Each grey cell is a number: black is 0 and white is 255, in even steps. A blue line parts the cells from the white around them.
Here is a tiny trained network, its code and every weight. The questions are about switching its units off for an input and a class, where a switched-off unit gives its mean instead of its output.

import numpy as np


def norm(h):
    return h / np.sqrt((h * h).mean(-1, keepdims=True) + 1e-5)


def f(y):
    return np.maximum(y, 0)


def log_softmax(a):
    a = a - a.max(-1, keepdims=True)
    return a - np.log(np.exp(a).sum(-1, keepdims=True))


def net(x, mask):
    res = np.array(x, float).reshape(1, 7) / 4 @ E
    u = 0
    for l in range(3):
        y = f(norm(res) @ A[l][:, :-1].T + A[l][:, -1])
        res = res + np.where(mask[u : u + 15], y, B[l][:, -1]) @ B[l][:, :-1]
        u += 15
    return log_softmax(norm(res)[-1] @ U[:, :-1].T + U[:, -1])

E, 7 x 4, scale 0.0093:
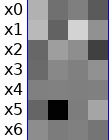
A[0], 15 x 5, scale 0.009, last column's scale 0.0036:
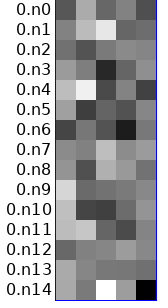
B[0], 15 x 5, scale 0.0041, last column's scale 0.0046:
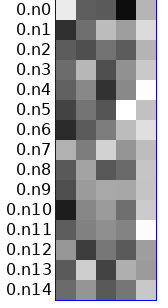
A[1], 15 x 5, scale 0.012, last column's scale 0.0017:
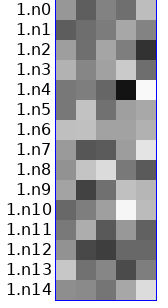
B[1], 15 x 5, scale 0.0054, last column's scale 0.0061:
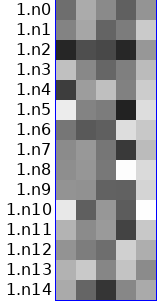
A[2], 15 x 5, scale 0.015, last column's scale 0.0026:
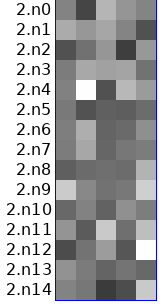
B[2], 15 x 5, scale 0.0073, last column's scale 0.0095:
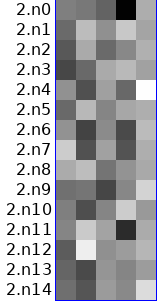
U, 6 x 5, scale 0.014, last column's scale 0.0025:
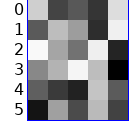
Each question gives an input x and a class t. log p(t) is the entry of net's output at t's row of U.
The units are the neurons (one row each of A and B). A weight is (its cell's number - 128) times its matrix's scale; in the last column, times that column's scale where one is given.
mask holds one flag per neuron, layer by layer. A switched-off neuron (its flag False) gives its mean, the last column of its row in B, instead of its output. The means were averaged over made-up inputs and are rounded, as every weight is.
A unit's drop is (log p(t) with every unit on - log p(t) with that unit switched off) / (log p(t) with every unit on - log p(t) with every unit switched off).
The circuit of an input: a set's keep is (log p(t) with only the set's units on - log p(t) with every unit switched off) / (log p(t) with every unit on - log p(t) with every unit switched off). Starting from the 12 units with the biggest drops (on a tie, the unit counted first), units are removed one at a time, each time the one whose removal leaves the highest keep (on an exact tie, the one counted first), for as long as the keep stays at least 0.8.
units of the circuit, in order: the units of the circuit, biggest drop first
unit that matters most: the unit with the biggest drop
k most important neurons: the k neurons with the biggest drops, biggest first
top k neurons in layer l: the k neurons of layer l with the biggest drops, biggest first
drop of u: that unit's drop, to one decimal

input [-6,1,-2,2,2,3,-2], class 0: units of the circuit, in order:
(1.n10 2.n0)
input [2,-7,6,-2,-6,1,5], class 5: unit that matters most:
0.n6
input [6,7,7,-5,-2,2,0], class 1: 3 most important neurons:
(2.n0 1.n2 2.n11)
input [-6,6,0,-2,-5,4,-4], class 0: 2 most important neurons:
(1.n10 1.n4)
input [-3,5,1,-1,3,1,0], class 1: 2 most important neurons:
(2.n0 2.n11)
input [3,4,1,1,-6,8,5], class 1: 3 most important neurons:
(2.n11 0.n10 1.n8)
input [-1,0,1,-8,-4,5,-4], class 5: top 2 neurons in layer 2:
(2.n5 2.n4)
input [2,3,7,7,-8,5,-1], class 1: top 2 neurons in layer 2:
(2.n0 2.n11)
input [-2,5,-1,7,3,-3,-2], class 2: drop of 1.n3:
0.1
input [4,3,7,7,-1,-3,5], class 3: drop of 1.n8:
0.3
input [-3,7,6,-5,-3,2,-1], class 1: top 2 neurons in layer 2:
(2.n0 2.n11)
